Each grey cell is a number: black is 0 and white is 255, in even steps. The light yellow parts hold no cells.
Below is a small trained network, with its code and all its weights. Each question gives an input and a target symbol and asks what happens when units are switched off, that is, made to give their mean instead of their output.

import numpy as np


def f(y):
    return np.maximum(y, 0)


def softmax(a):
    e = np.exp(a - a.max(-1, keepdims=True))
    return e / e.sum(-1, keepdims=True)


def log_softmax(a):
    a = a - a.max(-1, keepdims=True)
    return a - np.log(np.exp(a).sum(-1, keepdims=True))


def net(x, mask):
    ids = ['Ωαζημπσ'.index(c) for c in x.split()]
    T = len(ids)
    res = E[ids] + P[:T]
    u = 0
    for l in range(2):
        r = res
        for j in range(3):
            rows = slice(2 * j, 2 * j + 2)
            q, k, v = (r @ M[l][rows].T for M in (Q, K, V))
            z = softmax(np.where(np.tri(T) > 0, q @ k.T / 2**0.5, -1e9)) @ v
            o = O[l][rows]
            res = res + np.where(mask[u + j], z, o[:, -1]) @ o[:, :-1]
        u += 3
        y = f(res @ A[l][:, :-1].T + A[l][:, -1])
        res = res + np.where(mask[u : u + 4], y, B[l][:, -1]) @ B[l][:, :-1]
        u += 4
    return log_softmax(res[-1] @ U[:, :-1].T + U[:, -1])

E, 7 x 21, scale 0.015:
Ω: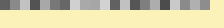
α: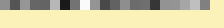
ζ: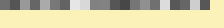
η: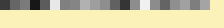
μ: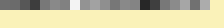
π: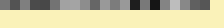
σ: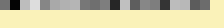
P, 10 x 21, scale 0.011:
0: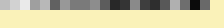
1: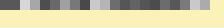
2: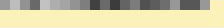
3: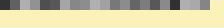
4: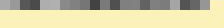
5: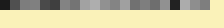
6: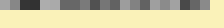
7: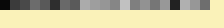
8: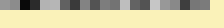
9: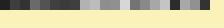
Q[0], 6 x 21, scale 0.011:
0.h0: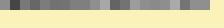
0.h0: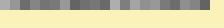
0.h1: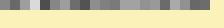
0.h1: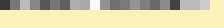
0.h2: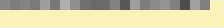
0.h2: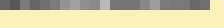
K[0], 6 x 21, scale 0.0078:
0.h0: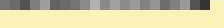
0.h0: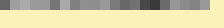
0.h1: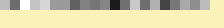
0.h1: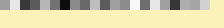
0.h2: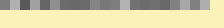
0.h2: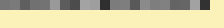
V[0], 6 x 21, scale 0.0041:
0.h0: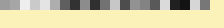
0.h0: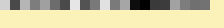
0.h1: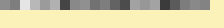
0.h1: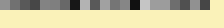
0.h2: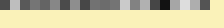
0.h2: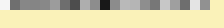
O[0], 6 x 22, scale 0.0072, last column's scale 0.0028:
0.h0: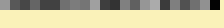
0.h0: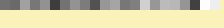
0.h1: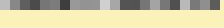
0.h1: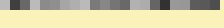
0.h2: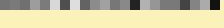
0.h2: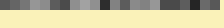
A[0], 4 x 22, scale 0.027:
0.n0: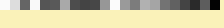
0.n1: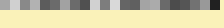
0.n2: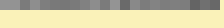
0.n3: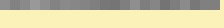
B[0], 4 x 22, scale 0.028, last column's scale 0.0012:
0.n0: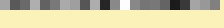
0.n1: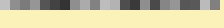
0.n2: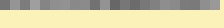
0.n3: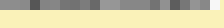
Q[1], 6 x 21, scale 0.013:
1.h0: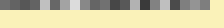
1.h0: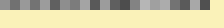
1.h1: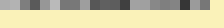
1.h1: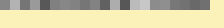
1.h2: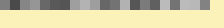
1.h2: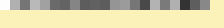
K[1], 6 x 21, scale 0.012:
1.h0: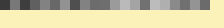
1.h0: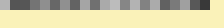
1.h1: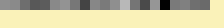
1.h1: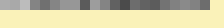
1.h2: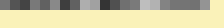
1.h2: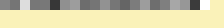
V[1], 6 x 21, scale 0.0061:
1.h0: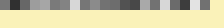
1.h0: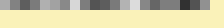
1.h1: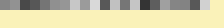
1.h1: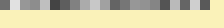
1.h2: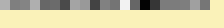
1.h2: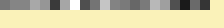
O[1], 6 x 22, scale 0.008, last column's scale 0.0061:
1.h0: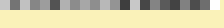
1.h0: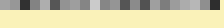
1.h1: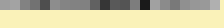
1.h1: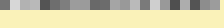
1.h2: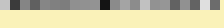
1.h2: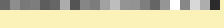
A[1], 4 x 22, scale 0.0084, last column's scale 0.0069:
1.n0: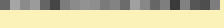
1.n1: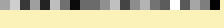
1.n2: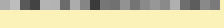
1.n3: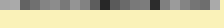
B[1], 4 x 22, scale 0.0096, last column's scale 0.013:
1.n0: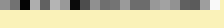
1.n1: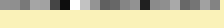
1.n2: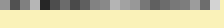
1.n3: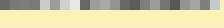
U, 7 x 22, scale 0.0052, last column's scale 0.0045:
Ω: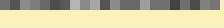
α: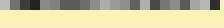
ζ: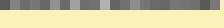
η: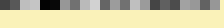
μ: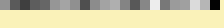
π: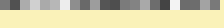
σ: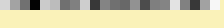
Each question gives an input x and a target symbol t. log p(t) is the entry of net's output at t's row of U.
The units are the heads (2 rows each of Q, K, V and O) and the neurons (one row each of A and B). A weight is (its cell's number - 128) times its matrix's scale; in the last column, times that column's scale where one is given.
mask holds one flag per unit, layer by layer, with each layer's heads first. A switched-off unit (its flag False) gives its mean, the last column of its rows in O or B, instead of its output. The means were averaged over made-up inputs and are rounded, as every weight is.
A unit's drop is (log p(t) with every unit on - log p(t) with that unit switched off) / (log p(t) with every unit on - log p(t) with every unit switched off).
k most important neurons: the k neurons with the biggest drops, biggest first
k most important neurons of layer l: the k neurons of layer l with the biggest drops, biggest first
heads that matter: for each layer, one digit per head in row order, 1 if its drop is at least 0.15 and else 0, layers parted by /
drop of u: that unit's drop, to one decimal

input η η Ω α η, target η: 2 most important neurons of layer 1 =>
1.n2; 1.n0
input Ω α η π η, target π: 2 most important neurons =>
1.n3; 0.n3
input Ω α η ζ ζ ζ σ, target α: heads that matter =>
000 / 010
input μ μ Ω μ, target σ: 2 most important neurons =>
1.n2; 1.n0
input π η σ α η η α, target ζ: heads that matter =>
001 / 001
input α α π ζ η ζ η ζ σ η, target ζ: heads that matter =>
000 / 001
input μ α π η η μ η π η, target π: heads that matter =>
010 / 000
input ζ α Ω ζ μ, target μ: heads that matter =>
010 / 100
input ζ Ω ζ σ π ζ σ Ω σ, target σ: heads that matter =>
010 / 000
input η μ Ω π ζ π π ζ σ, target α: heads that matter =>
010 / 010
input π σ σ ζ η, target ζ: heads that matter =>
100 / 001
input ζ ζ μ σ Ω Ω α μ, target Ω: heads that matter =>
000 / 001
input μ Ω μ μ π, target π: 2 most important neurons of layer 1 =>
1.n3; 1.n0
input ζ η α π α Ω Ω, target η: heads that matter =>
000 / 000
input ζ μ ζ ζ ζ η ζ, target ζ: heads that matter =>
001 / 001
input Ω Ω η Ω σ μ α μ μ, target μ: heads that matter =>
000 / 110
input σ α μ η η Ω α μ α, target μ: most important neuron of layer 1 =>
1.n3
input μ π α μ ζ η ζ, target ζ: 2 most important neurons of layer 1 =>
1.n0; 1.n3
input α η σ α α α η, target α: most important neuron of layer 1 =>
1.n2
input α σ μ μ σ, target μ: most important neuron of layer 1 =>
1.n2
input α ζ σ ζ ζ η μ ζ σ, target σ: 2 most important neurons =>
1.n2; 1.n3
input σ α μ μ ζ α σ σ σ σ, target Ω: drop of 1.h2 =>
0.6
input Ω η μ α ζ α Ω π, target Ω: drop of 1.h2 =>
0.7
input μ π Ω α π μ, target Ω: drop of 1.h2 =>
0.6
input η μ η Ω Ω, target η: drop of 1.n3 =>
0.1
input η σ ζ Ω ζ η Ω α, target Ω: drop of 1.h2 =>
0.9
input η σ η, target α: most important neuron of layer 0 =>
0.n3
